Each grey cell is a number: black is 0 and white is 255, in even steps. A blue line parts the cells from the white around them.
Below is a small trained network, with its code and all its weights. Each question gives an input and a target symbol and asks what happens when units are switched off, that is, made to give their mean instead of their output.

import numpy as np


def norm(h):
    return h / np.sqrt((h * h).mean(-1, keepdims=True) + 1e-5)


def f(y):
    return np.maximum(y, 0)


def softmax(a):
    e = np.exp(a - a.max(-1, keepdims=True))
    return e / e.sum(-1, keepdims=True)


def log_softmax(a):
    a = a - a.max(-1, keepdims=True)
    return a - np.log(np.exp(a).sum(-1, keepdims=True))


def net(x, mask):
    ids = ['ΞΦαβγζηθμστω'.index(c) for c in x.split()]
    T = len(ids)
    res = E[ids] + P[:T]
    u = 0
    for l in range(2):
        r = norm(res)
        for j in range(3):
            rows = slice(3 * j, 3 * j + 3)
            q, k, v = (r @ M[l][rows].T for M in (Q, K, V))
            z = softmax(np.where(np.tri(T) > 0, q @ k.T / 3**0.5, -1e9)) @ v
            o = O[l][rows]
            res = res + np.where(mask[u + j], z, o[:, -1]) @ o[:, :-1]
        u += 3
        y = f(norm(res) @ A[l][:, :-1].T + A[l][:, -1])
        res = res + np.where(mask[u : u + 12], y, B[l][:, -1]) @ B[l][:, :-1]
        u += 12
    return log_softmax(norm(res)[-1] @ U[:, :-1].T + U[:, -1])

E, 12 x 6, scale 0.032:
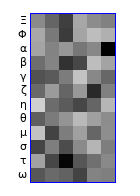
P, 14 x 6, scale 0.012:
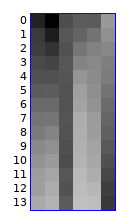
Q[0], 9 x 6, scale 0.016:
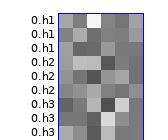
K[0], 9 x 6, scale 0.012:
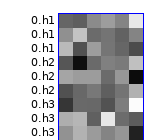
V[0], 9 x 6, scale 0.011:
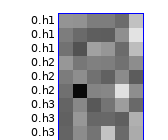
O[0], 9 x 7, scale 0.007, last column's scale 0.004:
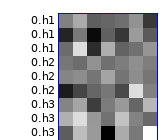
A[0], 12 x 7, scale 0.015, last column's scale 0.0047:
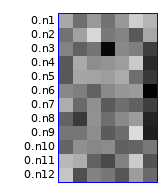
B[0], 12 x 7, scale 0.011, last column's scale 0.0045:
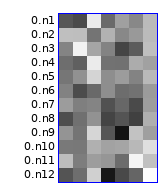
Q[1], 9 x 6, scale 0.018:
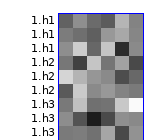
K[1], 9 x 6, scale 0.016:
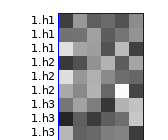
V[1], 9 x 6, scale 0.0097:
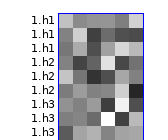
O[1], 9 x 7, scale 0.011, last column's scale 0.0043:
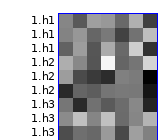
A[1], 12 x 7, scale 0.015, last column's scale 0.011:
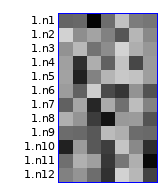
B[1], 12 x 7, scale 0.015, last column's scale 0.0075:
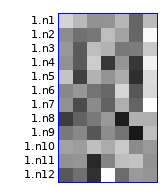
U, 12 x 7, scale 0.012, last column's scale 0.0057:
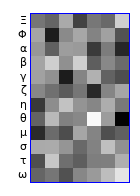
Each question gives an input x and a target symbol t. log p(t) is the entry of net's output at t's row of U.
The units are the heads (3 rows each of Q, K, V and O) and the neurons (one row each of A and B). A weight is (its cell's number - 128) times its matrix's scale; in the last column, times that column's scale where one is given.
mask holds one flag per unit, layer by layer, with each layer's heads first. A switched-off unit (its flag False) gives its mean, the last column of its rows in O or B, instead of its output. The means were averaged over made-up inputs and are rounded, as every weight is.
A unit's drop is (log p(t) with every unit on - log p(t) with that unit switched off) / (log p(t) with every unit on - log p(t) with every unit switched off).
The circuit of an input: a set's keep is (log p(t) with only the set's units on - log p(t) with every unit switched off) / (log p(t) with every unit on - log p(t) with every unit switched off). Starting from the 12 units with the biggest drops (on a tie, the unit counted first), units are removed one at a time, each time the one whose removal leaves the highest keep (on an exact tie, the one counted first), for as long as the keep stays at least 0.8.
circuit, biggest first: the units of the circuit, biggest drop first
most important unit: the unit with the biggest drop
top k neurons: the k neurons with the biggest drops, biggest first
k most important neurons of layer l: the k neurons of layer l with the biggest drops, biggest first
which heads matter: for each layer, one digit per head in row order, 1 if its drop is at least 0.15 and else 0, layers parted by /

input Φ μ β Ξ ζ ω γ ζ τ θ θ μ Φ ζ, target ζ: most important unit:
0.h2
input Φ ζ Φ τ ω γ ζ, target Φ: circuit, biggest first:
1.h1, 1.h2
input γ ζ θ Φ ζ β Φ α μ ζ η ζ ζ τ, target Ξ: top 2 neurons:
1.n4, 0.n12
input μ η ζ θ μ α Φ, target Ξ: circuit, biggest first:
0.h1, 1.n4
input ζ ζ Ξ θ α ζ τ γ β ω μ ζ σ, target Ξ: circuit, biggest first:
1.h3, 1.n4
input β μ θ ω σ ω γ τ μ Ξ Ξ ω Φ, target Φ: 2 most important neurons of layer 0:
0.n11, 0.n4
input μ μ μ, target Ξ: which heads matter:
000 / 100
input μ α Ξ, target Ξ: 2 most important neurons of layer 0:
0.n12, 0.n8
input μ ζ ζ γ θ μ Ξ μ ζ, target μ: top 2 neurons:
0.n12, 0.n11
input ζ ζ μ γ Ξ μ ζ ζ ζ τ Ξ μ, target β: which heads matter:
010 / 110
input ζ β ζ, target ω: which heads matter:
001 / 010
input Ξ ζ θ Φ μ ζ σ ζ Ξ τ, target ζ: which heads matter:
000 / 010
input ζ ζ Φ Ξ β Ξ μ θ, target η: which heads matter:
001 / 000
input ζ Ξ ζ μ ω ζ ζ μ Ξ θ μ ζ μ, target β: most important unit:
0.n12
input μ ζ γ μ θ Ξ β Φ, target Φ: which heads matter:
000 / 000
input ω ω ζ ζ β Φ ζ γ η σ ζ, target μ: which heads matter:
111 / 011
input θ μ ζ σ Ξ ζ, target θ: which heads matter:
001 / 010
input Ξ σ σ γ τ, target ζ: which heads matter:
000 / 000
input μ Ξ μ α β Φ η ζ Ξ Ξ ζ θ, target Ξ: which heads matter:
101 / 001
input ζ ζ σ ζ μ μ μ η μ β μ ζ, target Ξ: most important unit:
0.h2
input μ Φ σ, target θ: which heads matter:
010 / 000
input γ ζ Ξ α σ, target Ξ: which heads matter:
100 / 001
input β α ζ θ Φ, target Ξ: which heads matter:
100 / 000
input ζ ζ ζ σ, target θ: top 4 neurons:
1.n10, 1.n1, 0.n12, 0.n10
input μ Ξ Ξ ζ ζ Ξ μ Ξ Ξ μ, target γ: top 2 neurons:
0.n12, 1.n6
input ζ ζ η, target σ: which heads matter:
000 / 000
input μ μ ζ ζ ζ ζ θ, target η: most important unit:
1.h2
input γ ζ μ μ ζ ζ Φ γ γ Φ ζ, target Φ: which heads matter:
000 / 110
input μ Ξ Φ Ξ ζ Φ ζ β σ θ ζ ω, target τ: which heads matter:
000 / 010
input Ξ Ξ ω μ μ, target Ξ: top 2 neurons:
0.n8, 0.n12
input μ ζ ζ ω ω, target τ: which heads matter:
000 / 110
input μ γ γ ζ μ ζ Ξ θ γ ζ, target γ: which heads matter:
010 / 010
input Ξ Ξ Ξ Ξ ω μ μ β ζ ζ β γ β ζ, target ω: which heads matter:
000 / 010
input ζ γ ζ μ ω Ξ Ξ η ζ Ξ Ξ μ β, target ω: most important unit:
1.n8
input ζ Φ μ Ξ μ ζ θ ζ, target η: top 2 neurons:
0.n10, 0.n5
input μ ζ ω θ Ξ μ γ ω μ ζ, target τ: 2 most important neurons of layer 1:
1.n5, 1.n4
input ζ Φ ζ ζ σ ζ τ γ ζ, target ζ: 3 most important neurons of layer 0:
0.n3, 0.n12, 0.n1
